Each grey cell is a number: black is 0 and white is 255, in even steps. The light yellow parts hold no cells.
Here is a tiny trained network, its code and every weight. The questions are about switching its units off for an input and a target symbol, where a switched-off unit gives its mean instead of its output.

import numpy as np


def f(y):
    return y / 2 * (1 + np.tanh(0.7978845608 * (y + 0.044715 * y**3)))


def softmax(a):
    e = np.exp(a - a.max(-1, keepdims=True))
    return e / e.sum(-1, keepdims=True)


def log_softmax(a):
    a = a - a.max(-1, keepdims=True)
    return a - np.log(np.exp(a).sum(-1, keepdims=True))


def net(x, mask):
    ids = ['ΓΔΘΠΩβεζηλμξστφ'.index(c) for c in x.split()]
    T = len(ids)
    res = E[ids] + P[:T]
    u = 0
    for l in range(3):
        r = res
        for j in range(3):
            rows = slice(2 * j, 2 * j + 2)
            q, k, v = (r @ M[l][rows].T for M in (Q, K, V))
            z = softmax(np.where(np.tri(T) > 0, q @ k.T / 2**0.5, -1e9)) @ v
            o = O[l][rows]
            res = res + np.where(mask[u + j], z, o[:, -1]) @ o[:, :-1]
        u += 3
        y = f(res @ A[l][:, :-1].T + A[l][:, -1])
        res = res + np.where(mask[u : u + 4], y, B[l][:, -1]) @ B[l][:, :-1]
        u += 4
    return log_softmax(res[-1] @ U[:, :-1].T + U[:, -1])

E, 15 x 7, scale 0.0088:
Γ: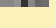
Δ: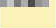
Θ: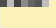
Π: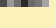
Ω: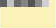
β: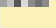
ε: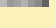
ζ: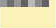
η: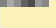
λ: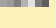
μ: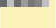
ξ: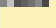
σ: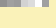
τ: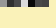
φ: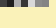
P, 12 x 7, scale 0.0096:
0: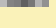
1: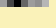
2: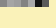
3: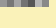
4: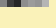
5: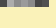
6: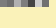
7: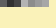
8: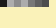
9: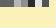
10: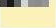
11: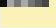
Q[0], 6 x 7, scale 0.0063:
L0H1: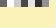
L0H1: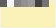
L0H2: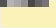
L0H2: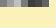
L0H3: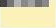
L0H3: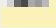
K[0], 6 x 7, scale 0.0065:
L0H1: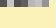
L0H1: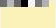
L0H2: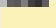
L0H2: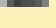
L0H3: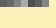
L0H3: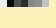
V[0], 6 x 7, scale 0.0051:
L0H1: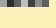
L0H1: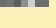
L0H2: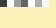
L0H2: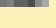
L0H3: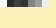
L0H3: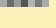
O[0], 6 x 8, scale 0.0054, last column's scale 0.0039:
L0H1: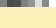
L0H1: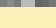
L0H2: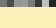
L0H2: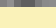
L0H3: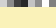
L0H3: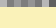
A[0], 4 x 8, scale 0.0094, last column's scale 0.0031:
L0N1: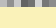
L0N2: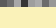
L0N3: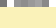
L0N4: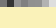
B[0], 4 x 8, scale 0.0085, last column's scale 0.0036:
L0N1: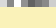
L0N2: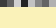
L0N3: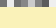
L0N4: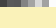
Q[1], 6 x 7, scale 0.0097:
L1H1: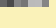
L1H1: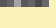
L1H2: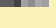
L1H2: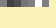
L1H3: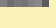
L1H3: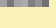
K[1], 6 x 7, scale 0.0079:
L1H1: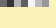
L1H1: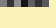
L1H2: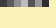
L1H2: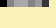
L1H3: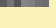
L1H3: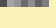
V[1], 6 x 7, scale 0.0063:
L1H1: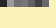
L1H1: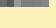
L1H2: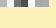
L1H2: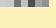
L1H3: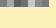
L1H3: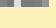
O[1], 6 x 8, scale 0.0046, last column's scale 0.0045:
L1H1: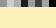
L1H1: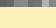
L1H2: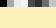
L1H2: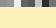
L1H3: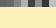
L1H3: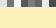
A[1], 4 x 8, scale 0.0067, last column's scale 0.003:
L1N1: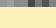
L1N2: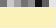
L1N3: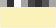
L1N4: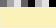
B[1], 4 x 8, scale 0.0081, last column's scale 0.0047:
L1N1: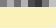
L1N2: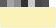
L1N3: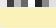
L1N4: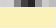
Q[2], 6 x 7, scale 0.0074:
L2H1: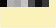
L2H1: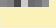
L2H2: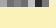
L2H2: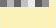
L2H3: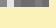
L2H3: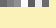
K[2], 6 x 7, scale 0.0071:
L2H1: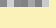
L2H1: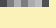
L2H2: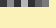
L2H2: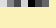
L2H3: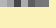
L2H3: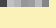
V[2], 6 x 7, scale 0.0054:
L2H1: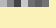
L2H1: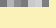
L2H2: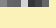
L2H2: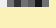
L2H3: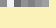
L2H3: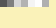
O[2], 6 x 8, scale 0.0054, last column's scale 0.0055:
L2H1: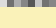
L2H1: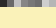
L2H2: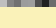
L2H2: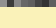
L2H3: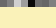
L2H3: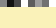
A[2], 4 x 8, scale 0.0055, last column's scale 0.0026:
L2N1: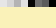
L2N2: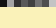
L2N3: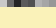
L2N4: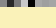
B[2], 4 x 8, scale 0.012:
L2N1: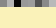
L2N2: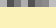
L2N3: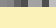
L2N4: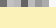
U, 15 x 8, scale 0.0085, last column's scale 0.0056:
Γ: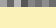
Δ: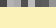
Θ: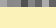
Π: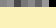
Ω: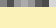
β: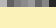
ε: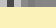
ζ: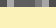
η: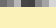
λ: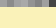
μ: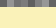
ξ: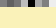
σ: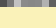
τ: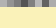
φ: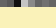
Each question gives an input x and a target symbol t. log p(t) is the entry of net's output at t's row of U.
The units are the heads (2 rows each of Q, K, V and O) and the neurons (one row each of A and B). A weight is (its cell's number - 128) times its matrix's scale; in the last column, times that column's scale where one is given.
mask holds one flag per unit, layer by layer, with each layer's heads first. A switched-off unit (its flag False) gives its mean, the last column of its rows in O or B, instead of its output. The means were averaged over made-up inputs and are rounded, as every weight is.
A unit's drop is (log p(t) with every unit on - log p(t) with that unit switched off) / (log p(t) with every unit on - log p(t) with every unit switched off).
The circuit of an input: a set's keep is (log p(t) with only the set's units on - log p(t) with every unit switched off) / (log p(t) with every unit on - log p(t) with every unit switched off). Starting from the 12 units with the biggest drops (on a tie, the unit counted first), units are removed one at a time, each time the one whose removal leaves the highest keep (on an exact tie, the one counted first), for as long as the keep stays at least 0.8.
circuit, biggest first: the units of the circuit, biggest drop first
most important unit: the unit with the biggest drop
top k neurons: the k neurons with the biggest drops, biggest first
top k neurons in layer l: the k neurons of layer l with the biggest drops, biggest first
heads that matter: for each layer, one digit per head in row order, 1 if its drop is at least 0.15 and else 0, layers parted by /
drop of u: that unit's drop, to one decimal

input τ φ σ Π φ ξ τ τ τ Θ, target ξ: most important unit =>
L0N4
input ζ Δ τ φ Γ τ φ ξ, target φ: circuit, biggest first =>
[L0N2; L1H2; L2N4]
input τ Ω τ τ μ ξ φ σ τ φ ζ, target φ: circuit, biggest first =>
[L0N2; L0N4; L2H3]
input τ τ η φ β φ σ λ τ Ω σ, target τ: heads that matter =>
001 / 010 / 000
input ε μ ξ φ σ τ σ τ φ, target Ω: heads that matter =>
101 / 000 / 000
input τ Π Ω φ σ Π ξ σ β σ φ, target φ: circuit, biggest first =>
[L1H2; L0N4; L2H3]
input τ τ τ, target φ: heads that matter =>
011 / 000 / 110
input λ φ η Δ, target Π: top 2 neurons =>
[L2N1; L1N4]
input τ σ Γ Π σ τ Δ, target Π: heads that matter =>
000 / 000 / 000
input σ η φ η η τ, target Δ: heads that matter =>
101 / 110 / 001
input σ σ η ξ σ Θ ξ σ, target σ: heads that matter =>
000 / 000 / 000
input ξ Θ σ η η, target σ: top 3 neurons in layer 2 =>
[L2N4; L2N1; L2N3]
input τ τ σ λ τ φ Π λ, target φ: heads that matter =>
000 / 010 / 000
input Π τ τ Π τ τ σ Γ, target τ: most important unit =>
L1H2
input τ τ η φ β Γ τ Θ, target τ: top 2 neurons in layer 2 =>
[L2N3; L2N1]
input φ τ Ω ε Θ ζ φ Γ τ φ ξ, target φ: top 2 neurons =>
[L0N2; L0N4]
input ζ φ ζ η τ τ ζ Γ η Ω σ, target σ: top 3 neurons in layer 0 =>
[L0N3; L0N2; L0N4]
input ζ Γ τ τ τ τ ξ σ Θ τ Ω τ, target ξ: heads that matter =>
000 / 010 / 000
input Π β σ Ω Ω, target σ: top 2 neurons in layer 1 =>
[L1N2; L1N1]
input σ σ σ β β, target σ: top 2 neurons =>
[L2N4; L0N1]
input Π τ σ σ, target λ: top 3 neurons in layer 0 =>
[L0N1; L0N4; L0N3]
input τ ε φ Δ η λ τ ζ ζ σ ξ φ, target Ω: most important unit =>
L2N4
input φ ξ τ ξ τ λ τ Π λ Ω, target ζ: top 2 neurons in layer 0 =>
[L0N1; L0N3]
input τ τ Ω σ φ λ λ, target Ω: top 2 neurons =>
[L1N3; L0N1]
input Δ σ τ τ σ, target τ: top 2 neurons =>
[L2N3; L2N4]
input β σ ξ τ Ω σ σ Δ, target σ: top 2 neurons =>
[L2N4; L0N3]
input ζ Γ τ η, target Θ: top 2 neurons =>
[L0N1; L1N4]
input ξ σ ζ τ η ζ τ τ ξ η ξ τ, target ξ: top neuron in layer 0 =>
[L0N1]
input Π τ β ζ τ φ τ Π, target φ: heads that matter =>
000 / 010 / 000
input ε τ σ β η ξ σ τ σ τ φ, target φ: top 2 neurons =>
[L0N2; L0N4]
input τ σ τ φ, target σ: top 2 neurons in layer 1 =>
[L1N3; L1N2]
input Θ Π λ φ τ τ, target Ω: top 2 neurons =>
[L0N4; L2N4]
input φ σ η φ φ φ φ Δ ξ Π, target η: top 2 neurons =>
[L1N4; L2N1]
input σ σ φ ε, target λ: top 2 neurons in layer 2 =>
[L2N1; L2N3]
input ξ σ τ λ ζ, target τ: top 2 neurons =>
[L2N3; L0N3]
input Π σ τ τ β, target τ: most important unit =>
L1H2
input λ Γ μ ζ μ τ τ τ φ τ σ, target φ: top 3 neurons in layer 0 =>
[L0N2; L0N4; L0N1]
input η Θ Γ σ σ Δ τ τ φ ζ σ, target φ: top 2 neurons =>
[L0N2; L1N4]
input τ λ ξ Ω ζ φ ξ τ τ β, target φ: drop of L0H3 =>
0.1
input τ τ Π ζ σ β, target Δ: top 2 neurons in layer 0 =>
[L0N3; L0N4]
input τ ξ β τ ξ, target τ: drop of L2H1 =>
0.1
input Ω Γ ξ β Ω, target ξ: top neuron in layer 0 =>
[L0N1]
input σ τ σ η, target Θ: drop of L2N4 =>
-0.1
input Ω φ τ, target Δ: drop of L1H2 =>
0.2
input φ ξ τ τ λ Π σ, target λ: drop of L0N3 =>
0.3
